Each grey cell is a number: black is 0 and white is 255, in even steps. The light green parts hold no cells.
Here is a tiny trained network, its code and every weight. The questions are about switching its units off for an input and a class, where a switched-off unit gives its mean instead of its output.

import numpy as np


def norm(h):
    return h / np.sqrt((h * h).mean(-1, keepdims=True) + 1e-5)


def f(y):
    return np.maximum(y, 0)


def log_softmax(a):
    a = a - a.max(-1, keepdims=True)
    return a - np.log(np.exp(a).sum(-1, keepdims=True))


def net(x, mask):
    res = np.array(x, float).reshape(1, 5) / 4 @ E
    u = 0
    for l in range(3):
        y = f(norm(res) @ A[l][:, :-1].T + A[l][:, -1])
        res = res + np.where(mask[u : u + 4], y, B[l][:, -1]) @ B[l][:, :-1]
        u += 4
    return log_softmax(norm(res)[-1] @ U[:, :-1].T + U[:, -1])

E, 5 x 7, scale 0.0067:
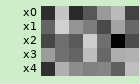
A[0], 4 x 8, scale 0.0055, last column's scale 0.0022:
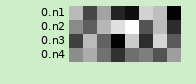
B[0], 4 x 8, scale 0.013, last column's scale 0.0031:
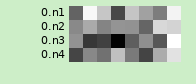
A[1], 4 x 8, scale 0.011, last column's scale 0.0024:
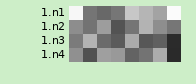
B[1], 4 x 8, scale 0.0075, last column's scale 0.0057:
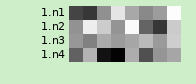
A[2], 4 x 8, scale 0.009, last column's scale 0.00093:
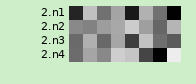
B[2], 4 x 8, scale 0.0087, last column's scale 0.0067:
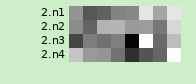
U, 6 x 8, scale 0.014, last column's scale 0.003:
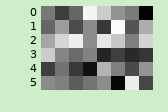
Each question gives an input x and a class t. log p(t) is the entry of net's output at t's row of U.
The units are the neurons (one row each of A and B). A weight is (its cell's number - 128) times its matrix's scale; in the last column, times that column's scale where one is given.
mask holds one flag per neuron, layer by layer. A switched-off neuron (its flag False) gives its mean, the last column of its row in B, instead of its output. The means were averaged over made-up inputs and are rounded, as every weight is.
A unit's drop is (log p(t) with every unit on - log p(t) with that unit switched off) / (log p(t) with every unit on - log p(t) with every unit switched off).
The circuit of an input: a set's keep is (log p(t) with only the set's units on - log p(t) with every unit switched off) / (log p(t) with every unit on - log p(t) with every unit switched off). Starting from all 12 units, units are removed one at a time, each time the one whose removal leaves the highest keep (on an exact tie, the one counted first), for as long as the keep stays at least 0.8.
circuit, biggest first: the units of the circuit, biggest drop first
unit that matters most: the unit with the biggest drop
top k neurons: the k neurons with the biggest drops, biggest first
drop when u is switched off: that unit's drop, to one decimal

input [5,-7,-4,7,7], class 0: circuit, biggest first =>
1.n1; 0.n1
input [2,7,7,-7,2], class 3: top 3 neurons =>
2.n4; 0.n1; 2.n3
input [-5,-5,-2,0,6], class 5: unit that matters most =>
0.n2
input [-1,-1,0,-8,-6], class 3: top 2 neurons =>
0.n1; 2.n4
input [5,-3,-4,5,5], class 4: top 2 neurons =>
0.n3; 0.n1
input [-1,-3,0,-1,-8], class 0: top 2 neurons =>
1.n1; 0.n3
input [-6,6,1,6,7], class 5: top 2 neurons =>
1.n4; 0.n1
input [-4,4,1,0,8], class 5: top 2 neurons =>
0.n1; 2.n3
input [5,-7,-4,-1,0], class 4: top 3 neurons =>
0.n3; 0.n1; 0.n2
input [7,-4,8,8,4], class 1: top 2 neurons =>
1.n2; 1.n1
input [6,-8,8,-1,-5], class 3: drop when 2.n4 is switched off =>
0.3
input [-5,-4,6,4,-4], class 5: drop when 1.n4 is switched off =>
0.2
